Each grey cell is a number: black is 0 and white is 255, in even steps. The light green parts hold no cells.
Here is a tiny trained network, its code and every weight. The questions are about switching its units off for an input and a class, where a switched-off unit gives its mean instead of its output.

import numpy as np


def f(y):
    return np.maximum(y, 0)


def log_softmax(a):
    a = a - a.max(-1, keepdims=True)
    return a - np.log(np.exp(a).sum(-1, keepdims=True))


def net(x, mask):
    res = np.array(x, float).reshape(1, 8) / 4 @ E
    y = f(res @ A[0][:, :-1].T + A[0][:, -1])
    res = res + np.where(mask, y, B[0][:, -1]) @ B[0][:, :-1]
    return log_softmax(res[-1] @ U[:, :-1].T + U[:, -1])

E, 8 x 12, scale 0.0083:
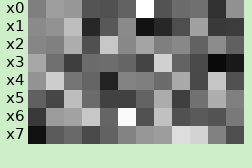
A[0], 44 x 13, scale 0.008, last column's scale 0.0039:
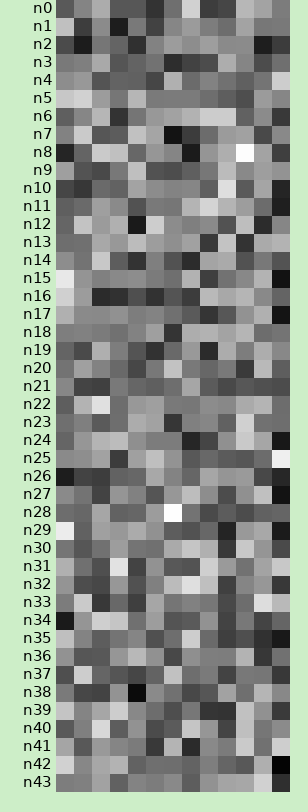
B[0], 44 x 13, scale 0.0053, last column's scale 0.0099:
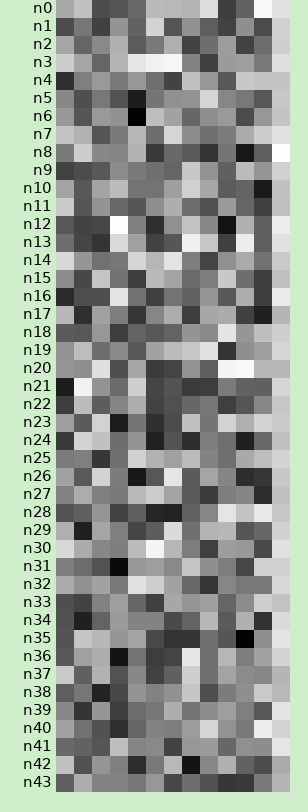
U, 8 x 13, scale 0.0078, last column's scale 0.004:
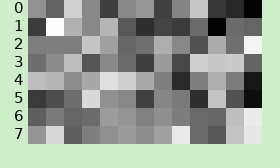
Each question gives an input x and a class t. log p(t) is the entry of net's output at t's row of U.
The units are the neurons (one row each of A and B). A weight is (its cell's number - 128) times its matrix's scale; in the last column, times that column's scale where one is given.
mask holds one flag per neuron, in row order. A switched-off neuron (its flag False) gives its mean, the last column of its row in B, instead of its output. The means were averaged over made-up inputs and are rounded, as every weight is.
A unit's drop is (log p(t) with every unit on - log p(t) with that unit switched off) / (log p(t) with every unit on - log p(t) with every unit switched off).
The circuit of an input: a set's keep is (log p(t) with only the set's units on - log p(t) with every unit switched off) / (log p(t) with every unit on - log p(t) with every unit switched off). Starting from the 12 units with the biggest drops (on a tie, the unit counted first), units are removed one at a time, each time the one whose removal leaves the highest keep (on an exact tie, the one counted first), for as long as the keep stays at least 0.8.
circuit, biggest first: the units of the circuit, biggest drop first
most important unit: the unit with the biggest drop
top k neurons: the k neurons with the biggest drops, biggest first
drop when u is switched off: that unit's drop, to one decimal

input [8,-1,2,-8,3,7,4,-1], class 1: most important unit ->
n8
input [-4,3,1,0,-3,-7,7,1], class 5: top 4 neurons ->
[n34 n13 n0 n40]
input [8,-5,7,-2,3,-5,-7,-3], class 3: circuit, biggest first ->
[n28 n20]
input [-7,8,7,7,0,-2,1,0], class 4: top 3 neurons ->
[n3 n7 n25]
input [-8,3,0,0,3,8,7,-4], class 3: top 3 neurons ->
[n23 n18 n36]
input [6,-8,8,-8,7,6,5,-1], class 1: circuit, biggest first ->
[n8 n24]
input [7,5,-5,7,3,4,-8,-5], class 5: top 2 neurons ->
[n16 n1]
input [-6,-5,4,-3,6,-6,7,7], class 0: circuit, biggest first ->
[n26 n11]
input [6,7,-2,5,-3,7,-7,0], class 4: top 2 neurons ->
[n3 n14]
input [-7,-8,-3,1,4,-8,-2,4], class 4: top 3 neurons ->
[n30 n32 n27]
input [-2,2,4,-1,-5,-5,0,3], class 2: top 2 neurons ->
[n0 n13]
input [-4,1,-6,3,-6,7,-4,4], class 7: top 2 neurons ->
[n19 n0]
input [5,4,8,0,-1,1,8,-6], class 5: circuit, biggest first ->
[n13 n34]
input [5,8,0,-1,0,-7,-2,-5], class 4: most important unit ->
n14
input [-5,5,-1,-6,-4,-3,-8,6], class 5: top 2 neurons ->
[n16 n9]
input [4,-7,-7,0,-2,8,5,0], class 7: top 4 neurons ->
[n0 n19 n3 n14]
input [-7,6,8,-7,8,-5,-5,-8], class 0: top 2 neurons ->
[n29 n17]
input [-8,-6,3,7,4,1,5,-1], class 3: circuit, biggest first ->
[n23 n36]
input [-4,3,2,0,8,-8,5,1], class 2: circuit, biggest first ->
[n12 n7]
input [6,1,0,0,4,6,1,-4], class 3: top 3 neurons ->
[n20 n28 n37]
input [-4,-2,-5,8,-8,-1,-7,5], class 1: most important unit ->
n21
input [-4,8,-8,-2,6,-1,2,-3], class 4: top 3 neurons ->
[n3 n14 n7]
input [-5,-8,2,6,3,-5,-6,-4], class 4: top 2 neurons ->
[n32 n30]
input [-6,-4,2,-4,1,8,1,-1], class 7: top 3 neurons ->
[n0 n40 n19]
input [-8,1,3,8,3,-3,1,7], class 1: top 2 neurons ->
[n35 n21]
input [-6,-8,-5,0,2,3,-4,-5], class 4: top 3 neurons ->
[n30 n27 n32]
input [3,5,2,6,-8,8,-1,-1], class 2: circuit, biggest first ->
[n13]
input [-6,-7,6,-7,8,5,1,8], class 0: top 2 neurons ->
[n26 n11]
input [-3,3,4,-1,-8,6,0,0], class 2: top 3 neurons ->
[n13 n10 n31]
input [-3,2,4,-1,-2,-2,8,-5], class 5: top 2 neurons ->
[n34 n13]
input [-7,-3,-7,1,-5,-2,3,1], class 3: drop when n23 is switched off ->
0.1
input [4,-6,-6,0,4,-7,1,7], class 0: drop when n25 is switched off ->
0.2
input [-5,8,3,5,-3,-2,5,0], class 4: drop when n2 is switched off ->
0.0
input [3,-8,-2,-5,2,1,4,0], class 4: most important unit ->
n30
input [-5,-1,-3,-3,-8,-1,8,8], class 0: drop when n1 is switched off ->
0.1
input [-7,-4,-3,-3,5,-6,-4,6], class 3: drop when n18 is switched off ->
0.4
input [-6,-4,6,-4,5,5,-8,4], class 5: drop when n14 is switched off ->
0.1
